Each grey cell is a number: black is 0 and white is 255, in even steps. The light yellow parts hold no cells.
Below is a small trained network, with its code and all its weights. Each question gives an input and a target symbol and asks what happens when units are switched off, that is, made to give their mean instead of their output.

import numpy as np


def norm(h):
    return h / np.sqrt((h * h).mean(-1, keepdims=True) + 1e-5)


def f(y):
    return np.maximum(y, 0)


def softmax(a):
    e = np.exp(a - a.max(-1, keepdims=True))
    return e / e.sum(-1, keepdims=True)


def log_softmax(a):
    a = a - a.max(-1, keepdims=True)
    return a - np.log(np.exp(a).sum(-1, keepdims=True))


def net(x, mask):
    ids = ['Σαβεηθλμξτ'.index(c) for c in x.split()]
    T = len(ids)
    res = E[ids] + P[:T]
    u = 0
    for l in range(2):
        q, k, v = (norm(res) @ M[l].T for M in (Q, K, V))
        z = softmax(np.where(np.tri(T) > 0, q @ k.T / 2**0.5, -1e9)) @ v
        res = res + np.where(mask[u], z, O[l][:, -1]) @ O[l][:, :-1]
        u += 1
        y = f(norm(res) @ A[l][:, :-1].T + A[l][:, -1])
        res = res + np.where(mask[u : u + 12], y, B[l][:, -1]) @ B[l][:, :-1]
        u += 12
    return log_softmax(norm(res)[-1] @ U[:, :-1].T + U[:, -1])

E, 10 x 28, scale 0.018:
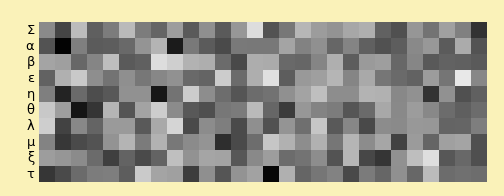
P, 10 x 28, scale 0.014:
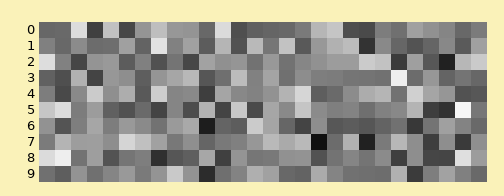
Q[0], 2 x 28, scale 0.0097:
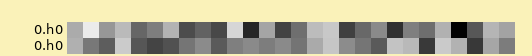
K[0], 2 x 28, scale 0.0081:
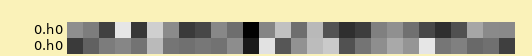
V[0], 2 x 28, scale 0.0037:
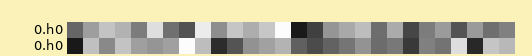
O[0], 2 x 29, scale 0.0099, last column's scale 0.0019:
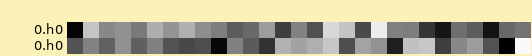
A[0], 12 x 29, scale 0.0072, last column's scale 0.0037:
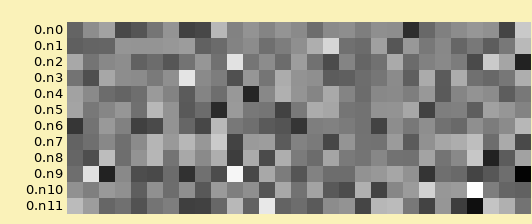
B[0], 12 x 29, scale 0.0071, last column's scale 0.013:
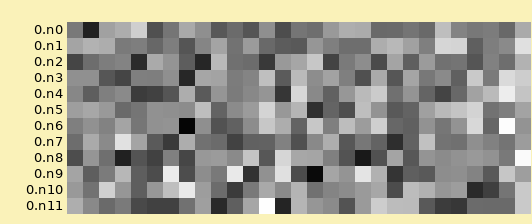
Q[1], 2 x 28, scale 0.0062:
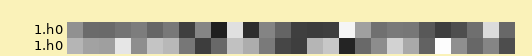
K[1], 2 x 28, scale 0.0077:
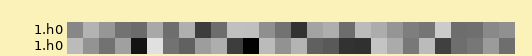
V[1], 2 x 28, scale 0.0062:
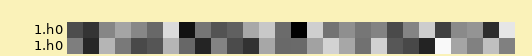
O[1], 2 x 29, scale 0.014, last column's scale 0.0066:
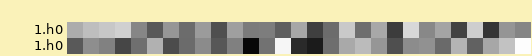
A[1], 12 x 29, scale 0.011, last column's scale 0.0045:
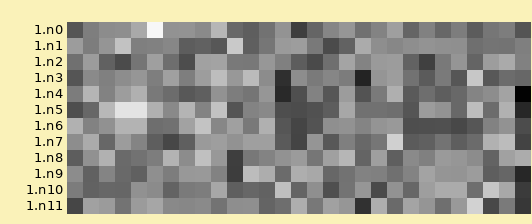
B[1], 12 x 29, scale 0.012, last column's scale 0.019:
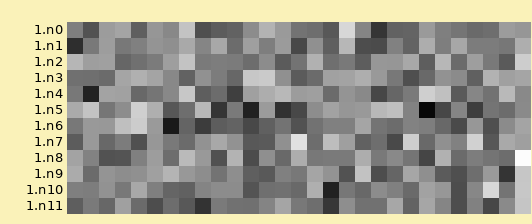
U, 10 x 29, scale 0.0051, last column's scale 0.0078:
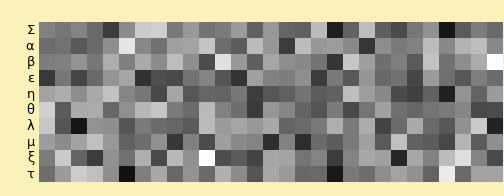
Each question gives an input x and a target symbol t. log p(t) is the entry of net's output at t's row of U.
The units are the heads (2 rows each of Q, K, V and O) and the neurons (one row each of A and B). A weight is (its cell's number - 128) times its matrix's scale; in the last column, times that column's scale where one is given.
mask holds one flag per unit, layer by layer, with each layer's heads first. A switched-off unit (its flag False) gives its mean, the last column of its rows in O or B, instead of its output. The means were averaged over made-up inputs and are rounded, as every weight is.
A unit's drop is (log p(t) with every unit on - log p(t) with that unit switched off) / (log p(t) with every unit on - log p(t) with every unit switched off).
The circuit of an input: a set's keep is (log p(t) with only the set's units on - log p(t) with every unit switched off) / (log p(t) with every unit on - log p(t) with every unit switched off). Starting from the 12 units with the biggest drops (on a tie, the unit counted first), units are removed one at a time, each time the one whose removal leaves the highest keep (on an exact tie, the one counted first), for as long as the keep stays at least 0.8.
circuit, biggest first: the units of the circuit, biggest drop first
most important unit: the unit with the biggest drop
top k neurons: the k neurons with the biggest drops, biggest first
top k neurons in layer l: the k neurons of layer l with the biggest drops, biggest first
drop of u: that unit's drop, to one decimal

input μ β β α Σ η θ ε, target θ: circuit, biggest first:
(1.h0 1.n9)
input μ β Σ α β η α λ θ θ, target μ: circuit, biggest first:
(1.h0 0.h0 1.n10 1.n8)
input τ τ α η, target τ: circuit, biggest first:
(1.h0)
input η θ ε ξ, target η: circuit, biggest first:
(0.h0 1.n5 0.n7)
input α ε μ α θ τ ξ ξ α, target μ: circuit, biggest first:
(1.n8 0.n3)
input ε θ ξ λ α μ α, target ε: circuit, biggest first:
(0.h0 1.n2)
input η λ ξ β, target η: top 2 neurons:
(1.n5 0.n7)
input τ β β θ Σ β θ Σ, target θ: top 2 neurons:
(1.n9 0.n10)
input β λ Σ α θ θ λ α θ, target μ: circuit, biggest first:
(0.h0 1.n8 1.n1)
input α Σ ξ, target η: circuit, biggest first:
(0.h0 1.n6)
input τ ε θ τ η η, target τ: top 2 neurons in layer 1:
(1.n7 1.n4)
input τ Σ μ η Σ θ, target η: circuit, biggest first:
(1.n6 0.h0)
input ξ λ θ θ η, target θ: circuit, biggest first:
(1.n9 1.h0)
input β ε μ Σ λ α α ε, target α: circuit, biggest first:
(1.h0)
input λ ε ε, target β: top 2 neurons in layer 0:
(0.n5 0.n8)
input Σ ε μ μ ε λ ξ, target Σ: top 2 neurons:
(1.n0 1.n2)
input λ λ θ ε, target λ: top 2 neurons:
(1.n11 1.n3)
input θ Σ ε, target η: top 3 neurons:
(1.n6 0.n11 0.n8)
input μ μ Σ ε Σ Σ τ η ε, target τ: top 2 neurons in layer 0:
(0.n11 0.n7)
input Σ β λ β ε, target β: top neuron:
(1.n3)
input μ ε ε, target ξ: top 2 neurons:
(1.n7 0.n10)
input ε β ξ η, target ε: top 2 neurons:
(1.n2 0.n11)
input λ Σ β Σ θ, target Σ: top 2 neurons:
(1.n0 0.n8)
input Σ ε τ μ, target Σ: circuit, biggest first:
(0.h0 1.n0)
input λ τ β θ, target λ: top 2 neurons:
(1.n3 1.n11)
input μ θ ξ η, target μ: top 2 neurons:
(0.n1 1.n10)
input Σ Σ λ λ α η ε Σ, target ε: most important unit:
0.h0
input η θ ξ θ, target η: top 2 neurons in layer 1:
(1.n5 1.n6)
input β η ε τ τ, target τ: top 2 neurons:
(0.n1 1.n11)
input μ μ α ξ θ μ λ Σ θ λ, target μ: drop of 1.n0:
0.1
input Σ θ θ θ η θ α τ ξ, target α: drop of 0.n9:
0.2
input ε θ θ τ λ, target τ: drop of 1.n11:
0.2
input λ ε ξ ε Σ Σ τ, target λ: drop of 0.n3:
0.1
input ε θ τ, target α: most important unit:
0.n9
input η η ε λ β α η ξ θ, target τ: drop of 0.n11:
0.2
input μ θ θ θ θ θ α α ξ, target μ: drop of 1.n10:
0.1
